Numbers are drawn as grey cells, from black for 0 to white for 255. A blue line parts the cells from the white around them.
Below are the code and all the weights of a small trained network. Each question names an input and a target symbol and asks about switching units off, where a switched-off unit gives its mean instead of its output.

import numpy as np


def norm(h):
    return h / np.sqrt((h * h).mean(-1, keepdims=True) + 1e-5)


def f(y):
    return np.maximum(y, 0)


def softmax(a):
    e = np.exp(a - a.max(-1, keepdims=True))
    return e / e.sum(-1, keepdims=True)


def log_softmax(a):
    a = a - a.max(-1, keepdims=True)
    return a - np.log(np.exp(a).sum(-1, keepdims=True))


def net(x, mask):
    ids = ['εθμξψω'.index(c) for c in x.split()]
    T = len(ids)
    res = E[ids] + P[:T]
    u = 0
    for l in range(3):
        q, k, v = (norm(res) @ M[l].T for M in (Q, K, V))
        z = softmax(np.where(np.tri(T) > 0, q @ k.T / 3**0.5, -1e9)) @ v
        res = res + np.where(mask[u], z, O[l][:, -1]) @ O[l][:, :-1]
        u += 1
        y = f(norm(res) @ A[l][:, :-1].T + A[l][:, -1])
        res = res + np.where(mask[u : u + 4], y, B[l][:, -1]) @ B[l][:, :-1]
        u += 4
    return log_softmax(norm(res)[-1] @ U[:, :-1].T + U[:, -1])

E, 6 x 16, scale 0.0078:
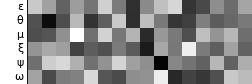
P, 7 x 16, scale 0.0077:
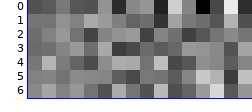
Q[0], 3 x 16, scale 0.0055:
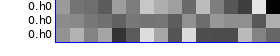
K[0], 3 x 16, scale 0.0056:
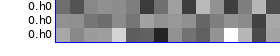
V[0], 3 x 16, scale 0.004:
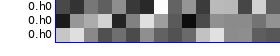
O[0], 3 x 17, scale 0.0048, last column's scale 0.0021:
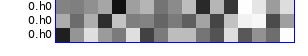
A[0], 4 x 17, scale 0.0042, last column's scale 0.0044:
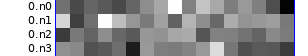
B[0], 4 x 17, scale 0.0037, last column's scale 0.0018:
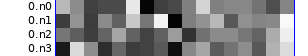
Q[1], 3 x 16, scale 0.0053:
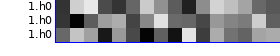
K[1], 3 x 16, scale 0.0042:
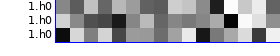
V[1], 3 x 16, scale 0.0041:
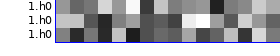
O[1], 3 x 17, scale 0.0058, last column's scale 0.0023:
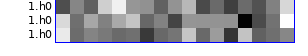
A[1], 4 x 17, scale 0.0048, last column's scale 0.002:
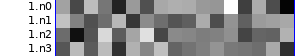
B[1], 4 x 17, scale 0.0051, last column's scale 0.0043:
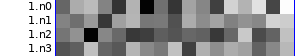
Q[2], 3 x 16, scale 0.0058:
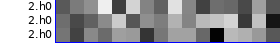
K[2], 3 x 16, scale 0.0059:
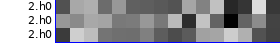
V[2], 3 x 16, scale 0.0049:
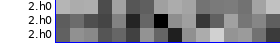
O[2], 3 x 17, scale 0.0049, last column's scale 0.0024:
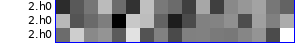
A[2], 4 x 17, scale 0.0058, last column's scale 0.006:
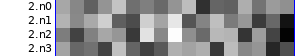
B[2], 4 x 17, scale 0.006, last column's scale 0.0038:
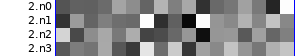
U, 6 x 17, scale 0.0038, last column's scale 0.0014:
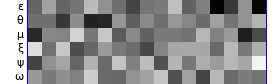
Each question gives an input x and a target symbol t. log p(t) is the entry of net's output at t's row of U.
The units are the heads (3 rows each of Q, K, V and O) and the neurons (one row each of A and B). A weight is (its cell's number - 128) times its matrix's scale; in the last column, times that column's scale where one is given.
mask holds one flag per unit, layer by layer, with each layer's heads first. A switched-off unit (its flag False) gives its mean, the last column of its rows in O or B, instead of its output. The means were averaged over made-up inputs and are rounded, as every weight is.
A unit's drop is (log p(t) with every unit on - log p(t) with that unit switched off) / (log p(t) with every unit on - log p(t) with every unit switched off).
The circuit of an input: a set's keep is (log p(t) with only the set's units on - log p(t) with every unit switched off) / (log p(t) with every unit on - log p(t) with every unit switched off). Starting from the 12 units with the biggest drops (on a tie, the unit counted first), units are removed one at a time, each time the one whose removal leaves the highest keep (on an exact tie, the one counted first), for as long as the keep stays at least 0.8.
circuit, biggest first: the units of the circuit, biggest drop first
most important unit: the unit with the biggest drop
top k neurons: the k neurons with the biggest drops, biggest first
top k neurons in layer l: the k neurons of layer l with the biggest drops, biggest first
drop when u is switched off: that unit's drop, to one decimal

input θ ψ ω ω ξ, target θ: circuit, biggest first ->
0.h0
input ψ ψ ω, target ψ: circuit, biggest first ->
0.h0; 2.n3
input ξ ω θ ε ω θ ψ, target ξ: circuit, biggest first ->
0.h0; 2.h0; 1.n1
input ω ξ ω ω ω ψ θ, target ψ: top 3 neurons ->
2.n3; 1.n3; 1.n1
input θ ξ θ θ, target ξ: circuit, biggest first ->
0.h0; 1.h0
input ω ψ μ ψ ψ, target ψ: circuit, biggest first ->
0.h0; 2.n3
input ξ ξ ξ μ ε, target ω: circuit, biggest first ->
0.h0; 2.h0; 2.n0; 1.n0
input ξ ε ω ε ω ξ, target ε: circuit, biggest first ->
0.h0; 1.h0; 0.n3
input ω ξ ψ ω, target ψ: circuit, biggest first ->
2.n3; 0.h0
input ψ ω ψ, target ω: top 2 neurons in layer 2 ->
2.n0; 2.n3
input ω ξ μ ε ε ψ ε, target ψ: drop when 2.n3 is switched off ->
0.3
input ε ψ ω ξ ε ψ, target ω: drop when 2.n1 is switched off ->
0.0
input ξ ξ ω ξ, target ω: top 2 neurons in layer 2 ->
2.n0; 2.n3
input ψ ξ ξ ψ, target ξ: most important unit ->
1.h0
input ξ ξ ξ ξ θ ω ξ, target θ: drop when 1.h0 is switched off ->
0.1
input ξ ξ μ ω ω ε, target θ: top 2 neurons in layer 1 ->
1.n2; 1.n0
